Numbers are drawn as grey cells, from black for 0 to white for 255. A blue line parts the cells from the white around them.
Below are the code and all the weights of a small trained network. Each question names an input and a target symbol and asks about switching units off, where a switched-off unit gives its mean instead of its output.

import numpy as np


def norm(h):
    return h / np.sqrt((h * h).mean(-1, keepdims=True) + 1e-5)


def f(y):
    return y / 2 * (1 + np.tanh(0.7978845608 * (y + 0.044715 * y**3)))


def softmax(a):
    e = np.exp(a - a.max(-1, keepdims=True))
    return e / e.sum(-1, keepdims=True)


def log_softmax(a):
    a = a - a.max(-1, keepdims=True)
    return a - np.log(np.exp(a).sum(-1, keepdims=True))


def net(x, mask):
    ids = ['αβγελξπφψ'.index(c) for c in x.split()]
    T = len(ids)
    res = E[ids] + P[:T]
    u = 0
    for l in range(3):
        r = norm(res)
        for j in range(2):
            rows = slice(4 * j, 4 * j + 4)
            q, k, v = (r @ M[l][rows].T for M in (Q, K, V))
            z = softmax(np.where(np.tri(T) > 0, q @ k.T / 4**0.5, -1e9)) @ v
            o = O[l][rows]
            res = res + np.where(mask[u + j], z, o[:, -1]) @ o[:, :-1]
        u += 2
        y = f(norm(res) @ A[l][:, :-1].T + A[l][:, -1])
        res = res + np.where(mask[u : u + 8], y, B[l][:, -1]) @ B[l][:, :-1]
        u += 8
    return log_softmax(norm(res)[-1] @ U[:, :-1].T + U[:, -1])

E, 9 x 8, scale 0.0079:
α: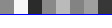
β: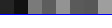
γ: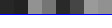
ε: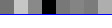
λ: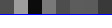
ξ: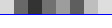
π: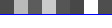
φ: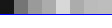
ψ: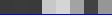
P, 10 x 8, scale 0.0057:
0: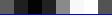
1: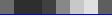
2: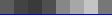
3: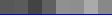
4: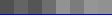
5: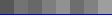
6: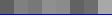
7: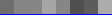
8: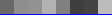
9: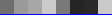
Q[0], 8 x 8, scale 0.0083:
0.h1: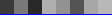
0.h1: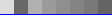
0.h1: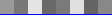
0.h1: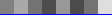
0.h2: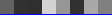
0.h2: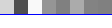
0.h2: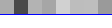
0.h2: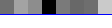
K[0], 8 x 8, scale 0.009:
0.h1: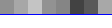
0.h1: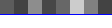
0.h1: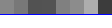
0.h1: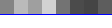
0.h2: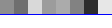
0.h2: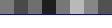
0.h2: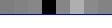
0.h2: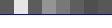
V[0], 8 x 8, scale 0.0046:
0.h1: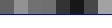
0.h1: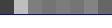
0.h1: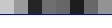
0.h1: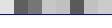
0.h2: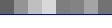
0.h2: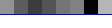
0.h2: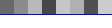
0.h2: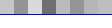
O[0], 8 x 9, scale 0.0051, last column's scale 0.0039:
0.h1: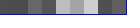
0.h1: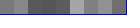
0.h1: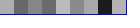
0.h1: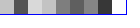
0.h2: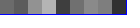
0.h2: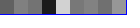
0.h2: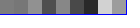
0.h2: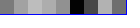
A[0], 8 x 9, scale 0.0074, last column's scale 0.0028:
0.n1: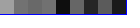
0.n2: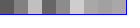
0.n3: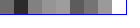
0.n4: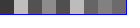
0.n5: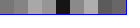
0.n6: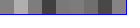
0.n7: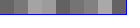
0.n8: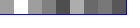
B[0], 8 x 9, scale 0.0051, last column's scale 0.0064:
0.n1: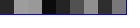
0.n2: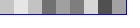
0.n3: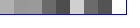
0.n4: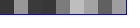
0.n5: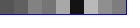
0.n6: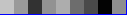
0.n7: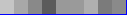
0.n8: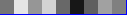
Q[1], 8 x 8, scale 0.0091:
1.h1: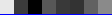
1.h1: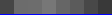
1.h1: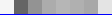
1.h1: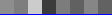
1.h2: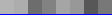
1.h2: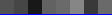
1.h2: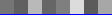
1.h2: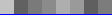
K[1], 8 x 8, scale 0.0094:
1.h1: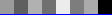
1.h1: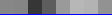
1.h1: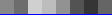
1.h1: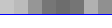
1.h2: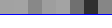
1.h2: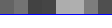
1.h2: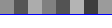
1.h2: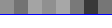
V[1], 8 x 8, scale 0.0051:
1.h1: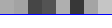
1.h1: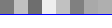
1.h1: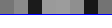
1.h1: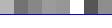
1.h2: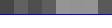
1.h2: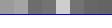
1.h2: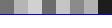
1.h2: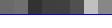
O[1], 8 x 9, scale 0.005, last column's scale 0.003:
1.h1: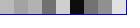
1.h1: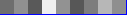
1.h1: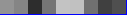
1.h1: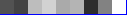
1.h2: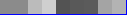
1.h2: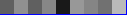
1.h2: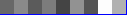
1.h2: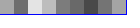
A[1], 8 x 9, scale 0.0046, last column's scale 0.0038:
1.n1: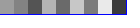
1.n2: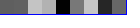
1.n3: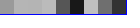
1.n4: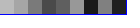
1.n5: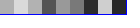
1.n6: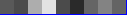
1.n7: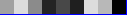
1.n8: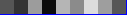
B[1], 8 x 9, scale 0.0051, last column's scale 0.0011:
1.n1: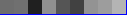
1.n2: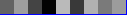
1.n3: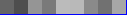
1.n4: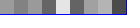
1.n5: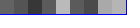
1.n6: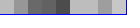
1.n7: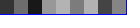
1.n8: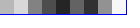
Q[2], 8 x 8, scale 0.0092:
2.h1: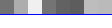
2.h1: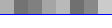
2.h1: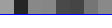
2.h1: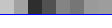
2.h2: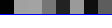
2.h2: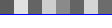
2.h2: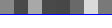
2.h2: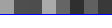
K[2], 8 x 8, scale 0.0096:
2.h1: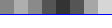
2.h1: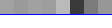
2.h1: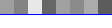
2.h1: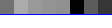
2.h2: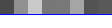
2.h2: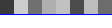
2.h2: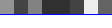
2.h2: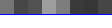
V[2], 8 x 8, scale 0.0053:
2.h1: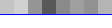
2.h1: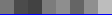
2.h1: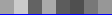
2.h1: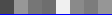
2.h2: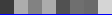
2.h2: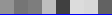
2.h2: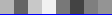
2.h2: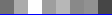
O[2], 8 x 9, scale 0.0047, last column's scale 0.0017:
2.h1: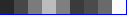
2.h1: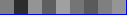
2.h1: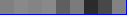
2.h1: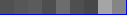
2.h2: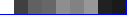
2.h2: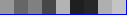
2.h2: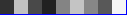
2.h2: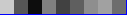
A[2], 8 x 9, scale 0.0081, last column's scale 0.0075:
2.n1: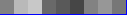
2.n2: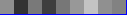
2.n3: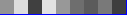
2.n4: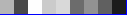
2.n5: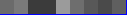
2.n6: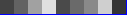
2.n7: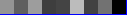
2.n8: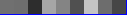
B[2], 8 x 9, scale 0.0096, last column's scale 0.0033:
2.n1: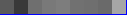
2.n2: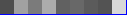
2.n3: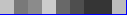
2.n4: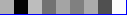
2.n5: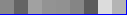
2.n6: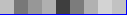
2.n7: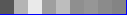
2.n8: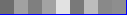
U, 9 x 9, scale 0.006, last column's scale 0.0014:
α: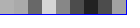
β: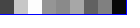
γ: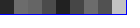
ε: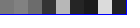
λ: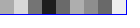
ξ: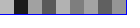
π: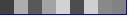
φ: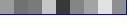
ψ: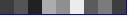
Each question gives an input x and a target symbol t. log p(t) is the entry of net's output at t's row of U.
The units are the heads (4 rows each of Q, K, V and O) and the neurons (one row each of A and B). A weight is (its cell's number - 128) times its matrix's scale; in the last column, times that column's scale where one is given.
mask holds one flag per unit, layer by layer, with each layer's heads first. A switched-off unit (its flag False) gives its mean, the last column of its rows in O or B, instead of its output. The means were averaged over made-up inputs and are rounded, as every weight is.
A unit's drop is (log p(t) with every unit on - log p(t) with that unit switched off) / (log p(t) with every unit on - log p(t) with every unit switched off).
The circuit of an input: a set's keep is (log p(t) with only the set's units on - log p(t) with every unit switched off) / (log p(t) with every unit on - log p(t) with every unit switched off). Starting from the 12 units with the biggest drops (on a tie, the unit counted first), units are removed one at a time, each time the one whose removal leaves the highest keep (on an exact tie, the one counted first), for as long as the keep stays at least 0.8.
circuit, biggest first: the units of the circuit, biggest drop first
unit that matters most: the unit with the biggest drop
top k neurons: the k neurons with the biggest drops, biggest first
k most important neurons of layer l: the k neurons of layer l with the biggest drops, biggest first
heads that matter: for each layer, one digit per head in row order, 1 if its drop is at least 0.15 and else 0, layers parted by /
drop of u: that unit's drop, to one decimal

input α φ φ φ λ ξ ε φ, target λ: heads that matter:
10 / 11 / 01
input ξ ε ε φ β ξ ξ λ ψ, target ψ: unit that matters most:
1.h2
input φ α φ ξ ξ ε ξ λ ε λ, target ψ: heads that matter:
11 / 00 / 00
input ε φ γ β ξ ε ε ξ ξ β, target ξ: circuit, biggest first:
0.h1, 2.n4
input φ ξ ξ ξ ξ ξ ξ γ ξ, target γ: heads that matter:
00 / 10 / 00
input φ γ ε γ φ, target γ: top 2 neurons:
0.n2, 2.n1
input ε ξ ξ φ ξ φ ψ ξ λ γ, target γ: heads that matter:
00 / 00 / 01
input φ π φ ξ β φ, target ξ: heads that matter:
00 / 00 / 00
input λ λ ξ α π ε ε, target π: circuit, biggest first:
0.h2, 0.n5, 1.n7
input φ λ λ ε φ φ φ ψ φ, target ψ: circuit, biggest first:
1.h1, 1.h2
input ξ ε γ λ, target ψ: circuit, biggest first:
0.h2, 2.n5
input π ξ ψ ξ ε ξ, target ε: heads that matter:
01 / 00 / 01
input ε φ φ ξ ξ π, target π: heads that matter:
00 / 00 / 01
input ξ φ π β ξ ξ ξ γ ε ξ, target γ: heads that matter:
10 / 10 / 00
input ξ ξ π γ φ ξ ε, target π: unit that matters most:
0.h2
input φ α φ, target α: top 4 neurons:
0.n8, 0.n2, 0.n7, 2.n3
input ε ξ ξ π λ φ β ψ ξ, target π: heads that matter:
10 / 10 / 00
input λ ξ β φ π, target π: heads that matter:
00 / 00 / 00
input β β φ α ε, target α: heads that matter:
01 / 00 / 00
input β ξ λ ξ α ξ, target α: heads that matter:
00 / 10 / 00
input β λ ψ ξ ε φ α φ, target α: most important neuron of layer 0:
0.n8
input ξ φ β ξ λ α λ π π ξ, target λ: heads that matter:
10 / 10 / 10
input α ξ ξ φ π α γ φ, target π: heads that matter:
11 / 10 / 00
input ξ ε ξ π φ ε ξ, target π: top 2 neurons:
1.n7, 2.n8
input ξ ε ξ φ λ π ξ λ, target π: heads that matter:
11 / 00 / 01
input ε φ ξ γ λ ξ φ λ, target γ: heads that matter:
00 / 00 / 00
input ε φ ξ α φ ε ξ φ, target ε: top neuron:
0.n3
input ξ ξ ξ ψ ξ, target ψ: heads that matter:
00 / 10 / 00
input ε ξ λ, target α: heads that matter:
01 / 00 / 00
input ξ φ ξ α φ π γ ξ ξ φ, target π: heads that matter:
11 / 11 / 00
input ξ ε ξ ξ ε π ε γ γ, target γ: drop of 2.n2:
0.2
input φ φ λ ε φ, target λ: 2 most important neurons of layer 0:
0.n2, 0.n7
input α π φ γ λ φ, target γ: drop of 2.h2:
0.2
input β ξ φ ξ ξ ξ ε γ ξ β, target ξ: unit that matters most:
2.n4
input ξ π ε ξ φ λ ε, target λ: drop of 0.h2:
1.2
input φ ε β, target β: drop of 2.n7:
0.4
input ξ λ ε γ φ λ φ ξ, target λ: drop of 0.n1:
0.0
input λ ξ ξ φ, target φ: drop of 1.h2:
0.1
